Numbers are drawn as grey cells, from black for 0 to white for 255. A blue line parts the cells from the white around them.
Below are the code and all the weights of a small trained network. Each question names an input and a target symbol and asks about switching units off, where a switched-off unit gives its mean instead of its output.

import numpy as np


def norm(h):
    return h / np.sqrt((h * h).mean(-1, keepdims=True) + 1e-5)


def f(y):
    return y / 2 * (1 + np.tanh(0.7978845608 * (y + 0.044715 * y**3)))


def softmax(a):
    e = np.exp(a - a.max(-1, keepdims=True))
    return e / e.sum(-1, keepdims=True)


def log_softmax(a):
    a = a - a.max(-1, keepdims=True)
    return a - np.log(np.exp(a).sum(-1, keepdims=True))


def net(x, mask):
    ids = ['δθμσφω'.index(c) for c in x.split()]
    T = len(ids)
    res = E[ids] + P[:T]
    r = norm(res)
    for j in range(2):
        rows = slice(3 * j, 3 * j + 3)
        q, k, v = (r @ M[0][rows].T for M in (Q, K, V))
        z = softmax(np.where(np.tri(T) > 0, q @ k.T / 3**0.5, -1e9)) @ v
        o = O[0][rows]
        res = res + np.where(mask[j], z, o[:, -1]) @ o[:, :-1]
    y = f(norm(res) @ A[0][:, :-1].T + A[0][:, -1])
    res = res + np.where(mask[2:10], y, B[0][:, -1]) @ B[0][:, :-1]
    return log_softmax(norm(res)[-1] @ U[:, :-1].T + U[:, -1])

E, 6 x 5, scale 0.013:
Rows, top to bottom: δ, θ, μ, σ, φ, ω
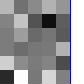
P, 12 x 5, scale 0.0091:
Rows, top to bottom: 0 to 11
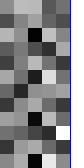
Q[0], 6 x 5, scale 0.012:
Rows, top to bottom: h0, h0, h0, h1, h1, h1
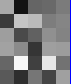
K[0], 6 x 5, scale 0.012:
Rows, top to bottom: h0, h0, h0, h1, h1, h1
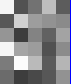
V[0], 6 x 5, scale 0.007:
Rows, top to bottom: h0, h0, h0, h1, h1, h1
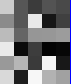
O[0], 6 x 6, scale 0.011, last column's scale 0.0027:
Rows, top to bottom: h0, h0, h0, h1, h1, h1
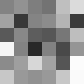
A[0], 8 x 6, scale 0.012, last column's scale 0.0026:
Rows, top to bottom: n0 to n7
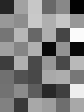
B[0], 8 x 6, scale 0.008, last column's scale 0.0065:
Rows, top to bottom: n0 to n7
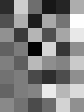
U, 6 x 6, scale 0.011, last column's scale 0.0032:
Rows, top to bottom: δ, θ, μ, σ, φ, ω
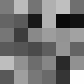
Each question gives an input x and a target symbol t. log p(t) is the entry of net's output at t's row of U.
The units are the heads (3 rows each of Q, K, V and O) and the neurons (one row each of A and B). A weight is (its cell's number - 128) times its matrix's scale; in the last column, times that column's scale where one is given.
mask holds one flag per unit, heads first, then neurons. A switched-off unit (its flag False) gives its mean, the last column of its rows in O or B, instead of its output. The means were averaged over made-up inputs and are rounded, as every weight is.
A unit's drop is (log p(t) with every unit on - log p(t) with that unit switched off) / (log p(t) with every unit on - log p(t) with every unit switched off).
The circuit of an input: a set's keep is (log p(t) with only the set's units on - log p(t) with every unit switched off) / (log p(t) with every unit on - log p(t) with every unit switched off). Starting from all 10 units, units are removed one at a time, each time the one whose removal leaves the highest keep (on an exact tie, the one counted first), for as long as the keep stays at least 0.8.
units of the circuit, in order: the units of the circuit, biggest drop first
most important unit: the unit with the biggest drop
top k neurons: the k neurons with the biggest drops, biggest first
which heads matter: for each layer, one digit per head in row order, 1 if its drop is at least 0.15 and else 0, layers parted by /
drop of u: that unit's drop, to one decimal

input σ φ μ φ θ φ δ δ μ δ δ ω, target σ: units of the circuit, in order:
h1; n5
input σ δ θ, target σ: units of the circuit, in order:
h1
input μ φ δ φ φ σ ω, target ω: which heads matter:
00
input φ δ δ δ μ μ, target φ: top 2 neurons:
n1; n2
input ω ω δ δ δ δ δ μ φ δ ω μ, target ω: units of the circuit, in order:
h1; n0
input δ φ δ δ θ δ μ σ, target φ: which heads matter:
11
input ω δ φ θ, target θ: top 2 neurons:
n3; n6
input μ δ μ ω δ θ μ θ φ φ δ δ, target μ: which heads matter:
01
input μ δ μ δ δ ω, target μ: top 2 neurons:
n2; n4
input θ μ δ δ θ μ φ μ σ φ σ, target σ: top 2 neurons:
n7; n6
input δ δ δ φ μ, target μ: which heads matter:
11
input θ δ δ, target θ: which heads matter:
01
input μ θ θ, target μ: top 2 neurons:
n6; n1
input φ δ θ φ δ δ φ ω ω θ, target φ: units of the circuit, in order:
h1
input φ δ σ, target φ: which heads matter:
01
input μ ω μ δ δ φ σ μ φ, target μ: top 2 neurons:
n2; n6
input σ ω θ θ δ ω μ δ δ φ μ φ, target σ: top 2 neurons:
n5; n1
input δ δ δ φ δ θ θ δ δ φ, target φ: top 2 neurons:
n1; n7
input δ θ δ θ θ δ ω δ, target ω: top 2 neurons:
n0; n6
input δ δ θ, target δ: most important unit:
n0
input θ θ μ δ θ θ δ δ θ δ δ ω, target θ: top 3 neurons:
n5; n6; n7
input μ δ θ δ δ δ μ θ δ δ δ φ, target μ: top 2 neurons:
n2; n4
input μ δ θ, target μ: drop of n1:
0.2
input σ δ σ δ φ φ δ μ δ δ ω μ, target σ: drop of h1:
0.9
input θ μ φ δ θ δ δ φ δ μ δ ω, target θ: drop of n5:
0.3
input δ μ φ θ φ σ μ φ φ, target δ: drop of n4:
0.0
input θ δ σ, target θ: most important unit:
h1
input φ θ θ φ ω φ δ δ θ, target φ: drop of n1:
0.3
